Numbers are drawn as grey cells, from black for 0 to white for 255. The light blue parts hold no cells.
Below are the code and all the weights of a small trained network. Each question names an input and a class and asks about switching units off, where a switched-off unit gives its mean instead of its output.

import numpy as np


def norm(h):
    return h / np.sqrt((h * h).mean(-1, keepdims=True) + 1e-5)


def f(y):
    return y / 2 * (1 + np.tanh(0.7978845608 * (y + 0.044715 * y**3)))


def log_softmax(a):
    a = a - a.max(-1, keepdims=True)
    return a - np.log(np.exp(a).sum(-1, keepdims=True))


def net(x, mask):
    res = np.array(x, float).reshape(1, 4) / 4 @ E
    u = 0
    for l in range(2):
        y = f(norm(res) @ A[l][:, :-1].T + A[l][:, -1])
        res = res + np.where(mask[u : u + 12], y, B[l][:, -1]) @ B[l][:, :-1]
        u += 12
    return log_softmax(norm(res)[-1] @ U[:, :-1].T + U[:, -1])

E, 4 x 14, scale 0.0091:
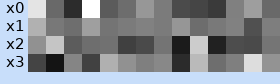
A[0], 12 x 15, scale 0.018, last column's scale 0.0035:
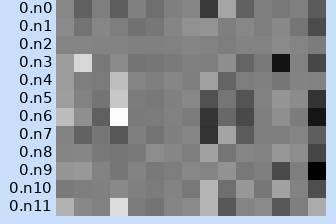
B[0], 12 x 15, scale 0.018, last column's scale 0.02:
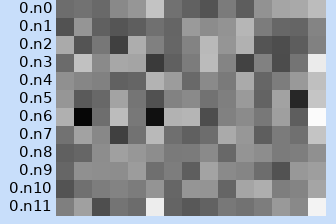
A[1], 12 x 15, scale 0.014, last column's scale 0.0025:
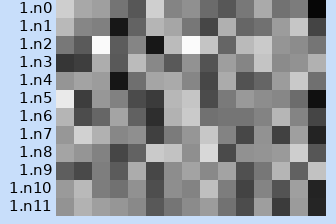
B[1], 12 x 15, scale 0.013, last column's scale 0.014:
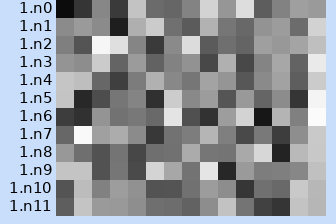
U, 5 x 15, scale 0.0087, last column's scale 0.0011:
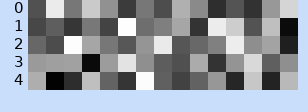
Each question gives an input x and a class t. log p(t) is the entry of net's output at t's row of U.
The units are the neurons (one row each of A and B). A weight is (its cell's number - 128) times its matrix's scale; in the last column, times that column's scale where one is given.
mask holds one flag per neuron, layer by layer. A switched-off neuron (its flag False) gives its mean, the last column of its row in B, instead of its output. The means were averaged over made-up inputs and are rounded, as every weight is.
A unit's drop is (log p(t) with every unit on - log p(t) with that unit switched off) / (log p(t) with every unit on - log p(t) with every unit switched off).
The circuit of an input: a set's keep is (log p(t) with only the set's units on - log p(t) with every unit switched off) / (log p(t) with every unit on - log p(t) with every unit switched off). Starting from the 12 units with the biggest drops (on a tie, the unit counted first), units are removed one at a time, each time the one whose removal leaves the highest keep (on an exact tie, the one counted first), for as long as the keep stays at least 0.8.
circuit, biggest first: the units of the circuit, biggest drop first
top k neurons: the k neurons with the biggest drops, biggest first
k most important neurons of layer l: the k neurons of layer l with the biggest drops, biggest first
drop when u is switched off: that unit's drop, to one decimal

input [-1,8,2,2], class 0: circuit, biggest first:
[0.n3]
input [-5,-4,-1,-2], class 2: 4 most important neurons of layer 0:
[0.n11, 0.n3, 0.n6, 0.n7]
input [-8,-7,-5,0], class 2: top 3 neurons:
[0.n11, 0.n6, 0.n3]
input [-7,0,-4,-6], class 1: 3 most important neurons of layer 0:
[0.n6, 0.n3, 0.n10]
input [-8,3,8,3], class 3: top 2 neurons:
[0.n7, 0.n0]
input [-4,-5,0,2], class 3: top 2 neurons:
[0.n6, 0.n3]
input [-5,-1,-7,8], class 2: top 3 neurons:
[0.n11, 0.n6, 0.n7]
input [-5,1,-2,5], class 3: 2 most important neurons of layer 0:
[0.n6, 0.n3]
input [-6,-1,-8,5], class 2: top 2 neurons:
[0.n11, 0.n6]
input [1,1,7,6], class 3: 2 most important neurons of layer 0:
[0.n7, 0.n0]
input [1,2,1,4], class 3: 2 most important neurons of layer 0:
[0.n7, 0.n0]
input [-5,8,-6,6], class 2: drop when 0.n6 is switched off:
0.3
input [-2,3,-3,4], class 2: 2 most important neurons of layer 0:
[0.n11, 0.n6]
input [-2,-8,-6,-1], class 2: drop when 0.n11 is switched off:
0.4
